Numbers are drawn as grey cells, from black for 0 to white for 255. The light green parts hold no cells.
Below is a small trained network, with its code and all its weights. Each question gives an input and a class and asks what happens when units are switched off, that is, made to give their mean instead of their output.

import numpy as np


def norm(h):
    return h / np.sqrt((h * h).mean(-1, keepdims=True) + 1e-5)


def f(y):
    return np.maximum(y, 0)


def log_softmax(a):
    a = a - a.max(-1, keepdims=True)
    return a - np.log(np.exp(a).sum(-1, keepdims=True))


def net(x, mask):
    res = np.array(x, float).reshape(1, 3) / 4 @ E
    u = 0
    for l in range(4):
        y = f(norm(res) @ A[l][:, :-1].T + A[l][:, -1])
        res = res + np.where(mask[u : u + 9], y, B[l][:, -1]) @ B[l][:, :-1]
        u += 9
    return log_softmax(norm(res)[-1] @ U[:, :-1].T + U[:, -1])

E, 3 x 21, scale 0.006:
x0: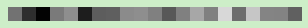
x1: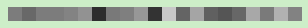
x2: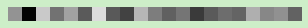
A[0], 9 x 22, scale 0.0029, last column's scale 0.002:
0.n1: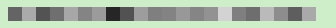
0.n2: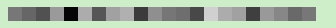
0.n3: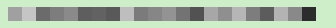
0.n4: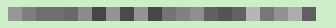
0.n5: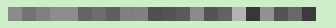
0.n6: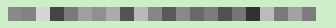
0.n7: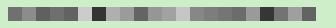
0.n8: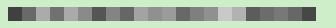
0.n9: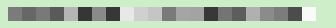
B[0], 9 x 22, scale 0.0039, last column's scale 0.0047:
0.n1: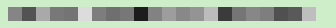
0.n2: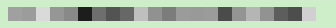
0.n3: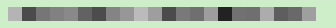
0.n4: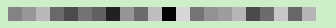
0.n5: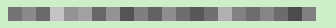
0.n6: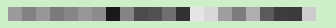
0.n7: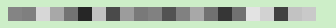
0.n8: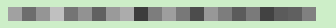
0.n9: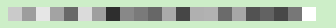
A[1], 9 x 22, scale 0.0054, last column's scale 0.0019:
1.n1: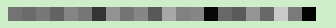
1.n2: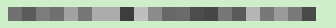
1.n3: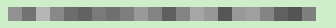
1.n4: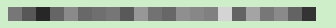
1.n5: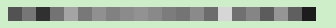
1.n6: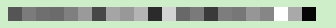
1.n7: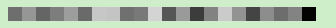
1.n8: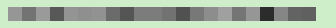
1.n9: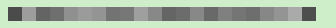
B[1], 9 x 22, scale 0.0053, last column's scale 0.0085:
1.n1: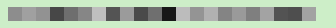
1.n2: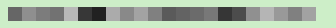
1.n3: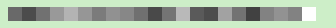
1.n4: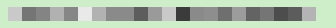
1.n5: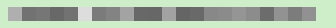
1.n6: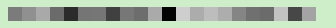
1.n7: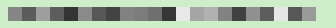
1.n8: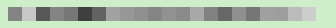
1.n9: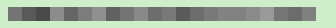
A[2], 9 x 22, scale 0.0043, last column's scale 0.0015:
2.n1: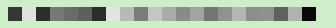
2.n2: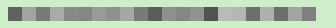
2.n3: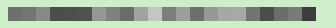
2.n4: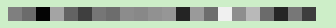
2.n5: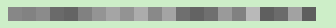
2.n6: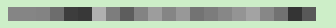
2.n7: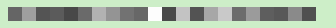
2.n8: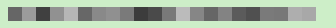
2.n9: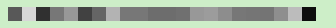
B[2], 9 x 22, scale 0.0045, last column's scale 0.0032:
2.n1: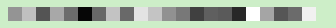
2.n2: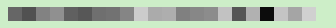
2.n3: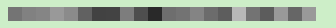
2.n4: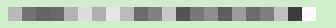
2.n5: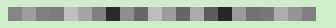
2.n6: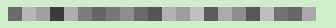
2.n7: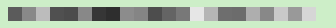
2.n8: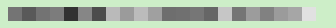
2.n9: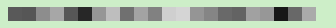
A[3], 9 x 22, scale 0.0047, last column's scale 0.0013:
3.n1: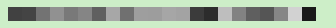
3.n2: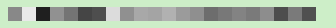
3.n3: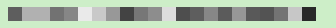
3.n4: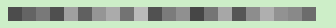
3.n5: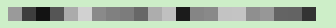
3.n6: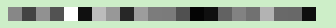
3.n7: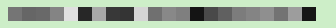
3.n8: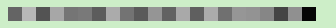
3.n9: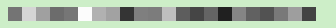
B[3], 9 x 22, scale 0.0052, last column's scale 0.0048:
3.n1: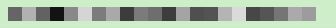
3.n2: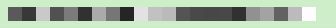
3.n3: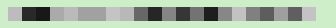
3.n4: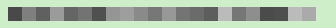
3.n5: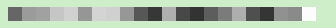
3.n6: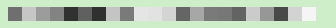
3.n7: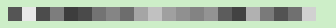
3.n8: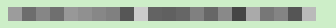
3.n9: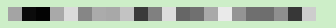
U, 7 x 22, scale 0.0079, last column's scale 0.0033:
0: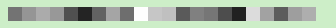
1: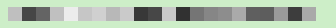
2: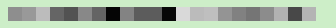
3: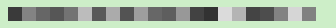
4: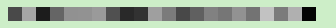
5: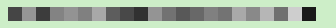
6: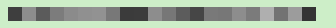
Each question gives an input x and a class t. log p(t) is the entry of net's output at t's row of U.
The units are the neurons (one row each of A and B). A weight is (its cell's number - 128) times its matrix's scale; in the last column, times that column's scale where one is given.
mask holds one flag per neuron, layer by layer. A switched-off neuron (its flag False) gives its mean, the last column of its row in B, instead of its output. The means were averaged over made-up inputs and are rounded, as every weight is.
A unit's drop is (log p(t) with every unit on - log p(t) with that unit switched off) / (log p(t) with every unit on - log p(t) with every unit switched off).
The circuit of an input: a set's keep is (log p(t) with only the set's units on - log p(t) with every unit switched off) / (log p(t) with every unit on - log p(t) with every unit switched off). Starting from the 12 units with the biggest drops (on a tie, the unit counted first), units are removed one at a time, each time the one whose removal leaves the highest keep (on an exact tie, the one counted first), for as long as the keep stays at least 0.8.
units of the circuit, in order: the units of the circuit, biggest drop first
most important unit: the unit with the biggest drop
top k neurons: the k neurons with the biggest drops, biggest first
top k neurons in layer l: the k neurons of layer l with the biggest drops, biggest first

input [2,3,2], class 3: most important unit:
0.n9
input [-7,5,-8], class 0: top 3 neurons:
2.n1; 0.n9; 1.n4
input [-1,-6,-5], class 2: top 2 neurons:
1.n7; 1.n8
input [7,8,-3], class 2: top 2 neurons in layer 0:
0.n6; 0.n4
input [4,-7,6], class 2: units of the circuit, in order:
1.n7; 3.n2
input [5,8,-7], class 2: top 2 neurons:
1.n6; 1.n1
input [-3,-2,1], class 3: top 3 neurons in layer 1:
1.n8; 1.n4; 1.n6
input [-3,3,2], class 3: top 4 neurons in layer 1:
1.n8; 1.n4; 1.n3; 1.n6
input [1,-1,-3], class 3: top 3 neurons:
1.n3; 1.n8; 3.n1
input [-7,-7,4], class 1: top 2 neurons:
0.n6; 1.n6
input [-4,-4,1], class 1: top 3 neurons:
0.n6; 1.n6; 0.n4
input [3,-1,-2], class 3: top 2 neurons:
1.n3; 0.n6
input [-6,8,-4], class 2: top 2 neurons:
1.n6; 0.n9
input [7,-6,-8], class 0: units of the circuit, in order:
2.n1
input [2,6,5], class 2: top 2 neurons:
1.n6; 1.n1
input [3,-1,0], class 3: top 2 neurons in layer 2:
2.n8; 2.n2
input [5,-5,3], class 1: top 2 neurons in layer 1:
1.n6; 1.n4
